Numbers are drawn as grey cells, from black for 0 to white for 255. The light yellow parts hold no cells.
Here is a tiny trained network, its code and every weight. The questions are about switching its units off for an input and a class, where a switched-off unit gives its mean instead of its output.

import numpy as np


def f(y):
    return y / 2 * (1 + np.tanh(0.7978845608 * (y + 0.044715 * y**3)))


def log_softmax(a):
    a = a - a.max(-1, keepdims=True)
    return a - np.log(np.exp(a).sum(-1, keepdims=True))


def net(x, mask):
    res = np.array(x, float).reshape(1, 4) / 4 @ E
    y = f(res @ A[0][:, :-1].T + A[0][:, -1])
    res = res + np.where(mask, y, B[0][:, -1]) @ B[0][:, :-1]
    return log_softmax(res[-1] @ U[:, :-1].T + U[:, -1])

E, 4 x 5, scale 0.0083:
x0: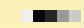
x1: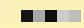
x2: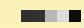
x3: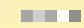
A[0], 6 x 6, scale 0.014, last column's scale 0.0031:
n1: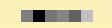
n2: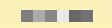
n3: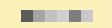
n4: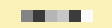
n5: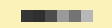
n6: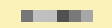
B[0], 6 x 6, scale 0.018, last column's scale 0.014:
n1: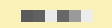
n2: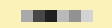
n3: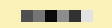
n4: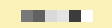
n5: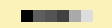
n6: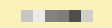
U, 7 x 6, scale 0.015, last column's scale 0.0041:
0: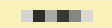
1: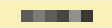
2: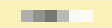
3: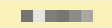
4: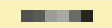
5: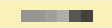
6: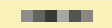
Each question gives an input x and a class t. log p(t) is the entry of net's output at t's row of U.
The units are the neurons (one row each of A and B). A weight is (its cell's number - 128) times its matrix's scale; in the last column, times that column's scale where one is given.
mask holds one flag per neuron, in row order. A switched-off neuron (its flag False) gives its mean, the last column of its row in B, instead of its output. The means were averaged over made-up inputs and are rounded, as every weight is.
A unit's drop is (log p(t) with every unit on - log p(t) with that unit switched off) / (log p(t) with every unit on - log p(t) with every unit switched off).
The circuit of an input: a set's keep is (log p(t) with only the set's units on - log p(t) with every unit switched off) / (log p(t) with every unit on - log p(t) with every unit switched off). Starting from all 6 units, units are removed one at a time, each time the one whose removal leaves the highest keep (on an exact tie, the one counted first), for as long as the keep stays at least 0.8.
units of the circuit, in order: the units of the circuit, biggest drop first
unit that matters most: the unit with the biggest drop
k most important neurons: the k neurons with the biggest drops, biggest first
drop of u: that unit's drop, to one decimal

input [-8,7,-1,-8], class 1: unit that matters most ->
n5
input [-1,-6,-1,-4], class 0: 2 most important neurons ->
(n4; n3)
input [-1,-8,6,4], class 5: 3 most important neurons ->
(n5; n4; n6)
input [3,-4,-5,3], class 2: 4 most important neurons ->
(n3; n1; n4; n5)
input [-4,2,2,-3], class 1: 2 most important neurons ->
(n4; n2)
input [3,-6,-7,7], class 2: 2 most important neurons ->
(n4; n3)
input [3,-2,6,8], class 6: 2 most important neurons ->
(n2; n3)
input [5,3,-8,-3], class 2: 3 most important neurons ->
(n3; n5; n1)
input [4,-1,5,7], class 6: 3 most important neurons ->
(n2; n3; n5)
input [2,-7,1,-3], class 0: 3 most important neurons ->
(n3; n5; n1)
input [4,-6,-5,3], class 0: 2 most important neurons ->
(n3; n2)
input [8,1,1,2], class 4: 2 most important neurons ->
(n6; n5)
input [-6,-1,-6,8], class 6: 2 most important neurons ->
(n3; n2)
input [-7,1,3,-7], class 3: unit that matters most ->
n6
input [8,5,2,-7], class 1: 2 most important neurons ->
(n5; n4)
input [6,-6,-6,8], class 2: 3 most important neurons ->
(n1; n3; n4)
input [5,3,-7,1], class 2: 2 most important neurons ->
(n3; n5)
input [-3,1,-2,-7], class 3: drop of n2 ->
0.2
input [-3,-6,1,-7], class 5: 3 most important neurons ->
(n6; n5; n2)
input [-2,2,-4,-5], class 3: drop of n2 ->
0.3
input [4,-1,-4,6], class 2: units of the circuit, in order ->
(n3)
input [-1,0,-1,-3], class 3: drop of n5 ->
0.3
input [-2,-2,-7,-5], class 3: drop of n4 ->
0.2
